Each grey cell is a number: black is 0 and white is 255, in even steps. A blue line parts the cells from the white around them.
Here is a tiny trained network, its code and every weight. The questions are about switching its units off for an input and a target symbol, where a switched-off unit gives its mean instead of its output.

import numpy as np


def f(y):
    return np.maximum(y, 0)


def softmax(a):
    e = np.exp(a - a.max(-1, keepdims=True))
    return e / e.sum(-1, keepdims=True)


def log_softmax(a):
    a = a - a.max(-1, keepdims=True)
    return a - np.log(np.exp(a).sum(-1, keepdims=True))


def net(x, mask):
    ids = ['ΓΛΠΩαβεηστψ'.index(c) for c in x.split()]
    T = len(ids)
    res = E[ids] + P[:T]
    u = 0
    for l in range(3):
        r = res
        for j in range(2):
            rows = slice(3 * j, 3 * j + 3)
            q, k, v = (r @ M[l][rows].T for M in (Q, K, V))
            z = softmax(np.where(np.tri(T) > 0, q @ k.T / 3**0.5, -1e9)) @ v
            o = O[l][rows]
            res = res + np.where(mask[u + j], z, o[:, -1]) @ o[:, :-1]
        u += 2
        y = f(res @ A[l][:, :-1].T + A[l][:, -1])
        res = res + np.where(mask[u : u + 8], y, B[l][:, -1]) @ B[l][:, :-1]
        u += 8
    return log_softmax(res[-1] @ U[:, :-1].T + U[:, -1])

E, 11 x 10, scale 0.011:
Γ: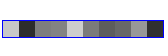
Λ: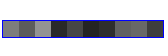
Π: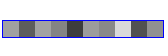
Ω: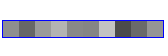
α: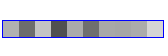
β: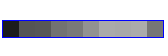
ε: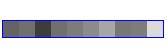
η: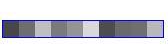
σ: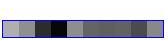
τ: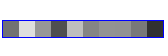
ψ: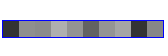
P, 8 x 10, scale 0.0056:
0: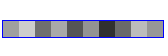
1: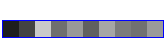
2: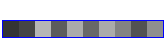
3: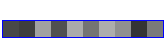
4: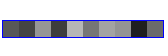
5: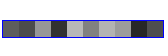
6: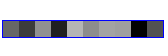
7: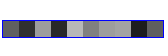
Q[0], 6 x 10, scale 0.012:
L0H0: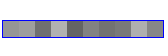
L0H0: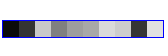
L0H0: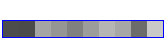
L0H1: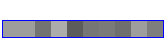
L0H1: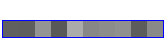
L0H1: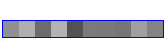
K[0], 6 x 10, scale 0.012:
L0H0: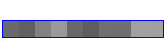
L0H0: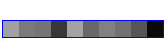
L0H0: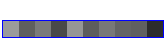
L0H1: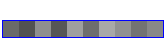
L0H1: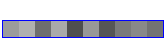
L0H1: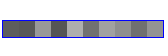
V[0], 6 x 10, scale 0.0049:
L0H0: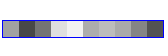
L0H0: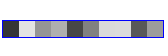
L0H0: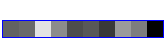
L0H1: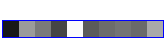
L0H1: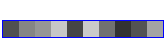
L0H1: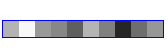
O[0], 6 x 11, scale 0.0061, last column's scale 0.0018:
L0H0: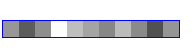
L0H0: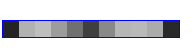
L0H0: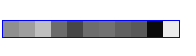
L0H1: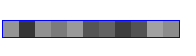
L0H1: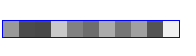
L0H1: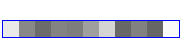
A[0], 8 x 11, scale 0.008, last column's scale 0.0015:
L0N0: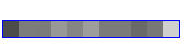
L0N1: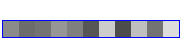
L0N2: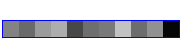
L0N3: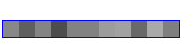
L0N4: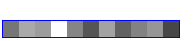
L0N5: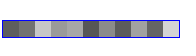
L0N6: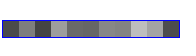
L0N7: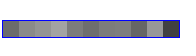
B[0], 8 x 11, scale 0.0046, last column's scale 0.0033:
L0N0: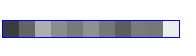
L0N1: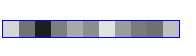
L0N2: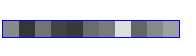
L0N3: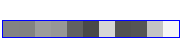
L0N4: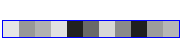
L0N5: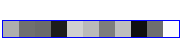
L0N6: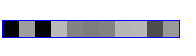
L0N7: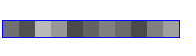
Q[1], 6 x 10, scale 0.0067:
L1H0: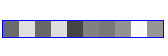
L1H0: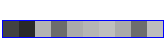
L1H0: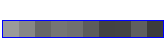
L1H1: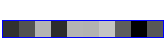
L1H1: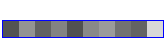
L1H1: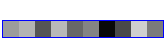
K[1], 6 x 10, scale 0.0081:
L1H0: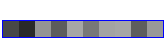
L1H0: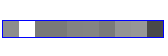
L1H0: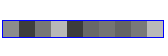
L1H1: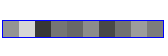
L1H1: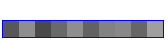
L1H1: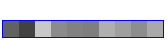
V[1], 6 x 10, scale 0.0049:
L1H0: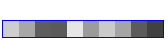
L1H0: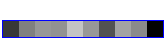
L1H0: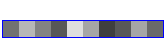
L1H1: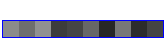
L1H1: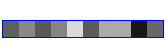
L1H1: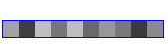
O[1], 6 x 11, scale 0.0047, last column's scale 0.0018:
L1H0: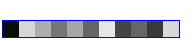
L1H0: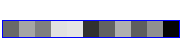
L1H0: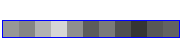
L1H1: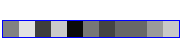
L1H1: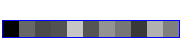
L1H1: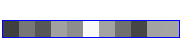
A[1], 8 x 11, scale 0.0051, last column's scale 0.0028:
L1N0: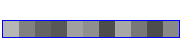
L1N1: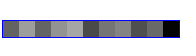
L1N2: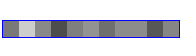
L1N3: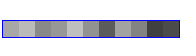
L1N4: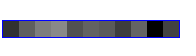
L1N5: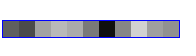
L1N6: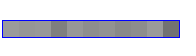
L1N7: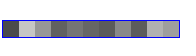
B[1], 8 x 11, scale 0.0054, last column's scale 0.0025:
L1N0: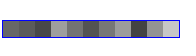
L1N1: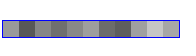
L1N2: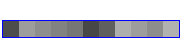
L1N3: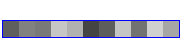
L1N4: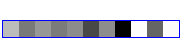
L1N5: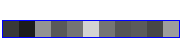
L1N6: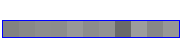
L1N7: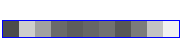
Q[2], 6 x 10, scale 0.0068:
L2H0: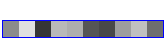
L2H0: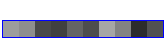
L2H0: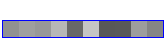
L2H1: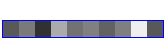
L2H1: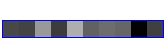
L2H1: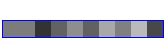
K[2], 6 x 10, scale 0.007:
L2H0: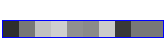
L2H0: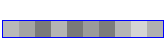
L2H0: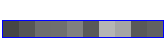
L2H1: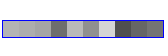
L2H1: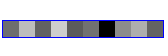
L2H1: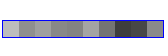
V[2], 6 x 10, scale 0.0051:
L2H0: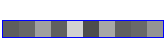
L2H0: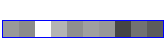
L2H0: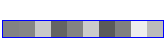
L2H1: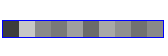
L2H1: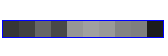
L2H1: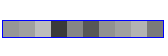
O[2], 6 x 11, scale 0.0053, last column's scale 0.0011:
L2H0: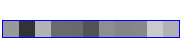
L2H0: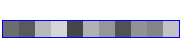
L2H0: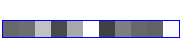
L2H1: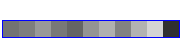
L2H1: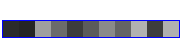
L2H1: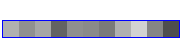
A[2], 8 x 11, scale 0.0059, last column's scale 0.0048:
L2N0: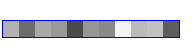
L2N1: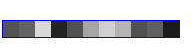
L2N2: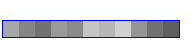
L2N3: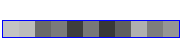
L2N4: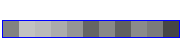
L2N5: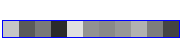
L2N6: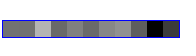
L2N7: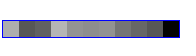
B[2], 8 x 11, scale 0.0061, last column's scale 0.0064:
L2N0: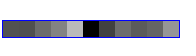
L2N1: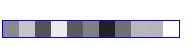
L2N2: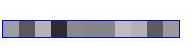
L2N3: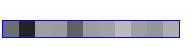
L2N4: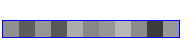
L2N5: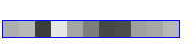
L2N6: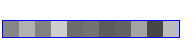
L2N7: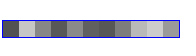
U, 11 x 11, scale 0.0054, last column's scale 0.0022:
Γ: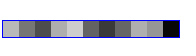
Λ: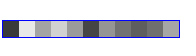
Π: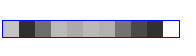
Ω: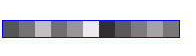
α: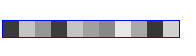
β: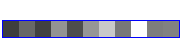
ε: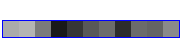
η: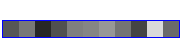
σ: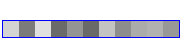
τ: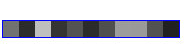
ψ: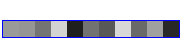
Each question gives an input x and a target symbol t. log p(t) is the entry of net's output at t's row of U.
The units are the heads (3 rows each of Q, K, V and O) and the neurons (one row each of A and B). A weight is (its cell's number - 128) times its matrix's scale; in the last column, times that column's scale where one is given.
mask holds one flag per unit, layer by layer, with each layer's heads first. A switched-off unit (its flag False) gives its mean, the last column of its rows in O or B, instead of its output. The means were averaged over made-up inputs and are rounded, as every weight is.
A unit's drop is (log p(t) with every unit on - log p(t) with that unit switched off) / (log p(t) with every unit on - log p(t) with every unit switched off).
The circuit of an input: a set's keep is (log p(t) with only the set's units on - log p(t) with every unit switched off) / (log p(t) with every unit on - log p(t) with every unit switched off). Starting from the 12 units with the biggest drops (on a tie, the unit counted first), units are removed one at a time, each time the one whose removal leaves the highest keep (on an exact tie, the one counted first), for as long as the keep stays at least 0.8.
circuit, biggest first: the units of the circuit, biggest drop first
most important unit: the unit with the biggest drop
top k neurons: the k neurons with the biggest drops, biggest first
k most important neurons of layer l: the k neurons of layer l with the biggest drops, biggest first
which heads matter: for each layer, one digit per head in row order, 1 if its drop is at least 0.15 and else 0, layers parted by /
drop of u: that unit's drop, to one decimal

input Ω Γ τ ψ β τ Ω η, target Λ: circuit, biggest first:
[L1H0 L0H0]
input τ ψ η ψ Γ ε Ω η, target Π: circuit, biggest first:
[L0H0]
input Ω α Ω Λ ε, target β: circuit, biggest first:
[L1H0 L0H1 L2H1 L0N1]
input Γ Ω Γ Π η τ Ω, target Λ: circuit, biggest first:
[L1H0 L0H0]
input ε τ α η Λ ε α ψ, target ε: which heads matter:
10 / 00 / 00
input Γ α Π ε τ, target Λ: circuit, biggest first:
[L1H0 L0H0 L2H0]
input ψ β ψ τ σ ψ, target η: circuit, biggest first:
[L1H1 L0H0 L2H0 L2N6]
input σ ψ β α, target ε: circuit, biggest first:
[L0H0 L1H0 L1H1 L0H1]
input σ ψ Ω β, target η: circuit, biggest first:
[L0H0 L2H0]
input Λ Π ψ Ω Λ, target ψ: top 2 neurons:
[L2N3 L0N5]
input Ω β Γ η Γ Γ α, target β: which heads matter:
01 / 11 / 01
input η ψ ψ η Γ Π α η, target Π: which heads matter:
10 / 00 / 00
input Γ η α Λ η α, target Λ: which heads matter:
10 / 10 / 00
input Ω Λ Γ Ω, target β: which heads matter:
01 / 11 / 01
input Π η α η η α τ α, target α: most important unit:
L1H0
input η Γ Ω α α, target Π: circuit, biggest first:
[L0H0 L0H1]
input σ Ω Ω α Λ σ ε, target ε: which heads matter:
10 / 10 / 00
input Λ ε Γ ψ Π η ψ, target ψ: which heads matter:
10 / 11 / 00
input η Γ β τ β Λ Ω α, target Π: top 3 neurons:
[L0N1 L1N7 L2N7]
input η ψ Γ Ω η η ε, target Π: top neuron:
[L2N1]
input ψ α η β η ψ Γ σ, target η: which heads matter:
00 / 01 / 00
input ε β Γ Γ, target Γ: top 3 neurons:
[L2N5 L0N6 L0N5]
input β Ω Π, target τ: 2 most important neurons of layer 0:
[L0N6 L0N2]
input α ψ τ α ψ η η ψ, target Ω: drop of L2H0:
0.7
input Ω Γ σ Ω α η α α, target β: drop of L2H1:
0.4
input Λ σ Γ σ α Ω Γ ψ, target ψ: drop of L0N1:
0.1
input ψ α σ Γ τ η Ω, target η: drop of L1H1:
0.6
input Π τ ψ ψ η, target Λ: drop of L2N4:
-0.1
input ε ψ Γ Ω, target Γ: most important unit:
L1H1
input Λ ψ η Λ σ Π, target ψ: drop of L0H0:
0.4
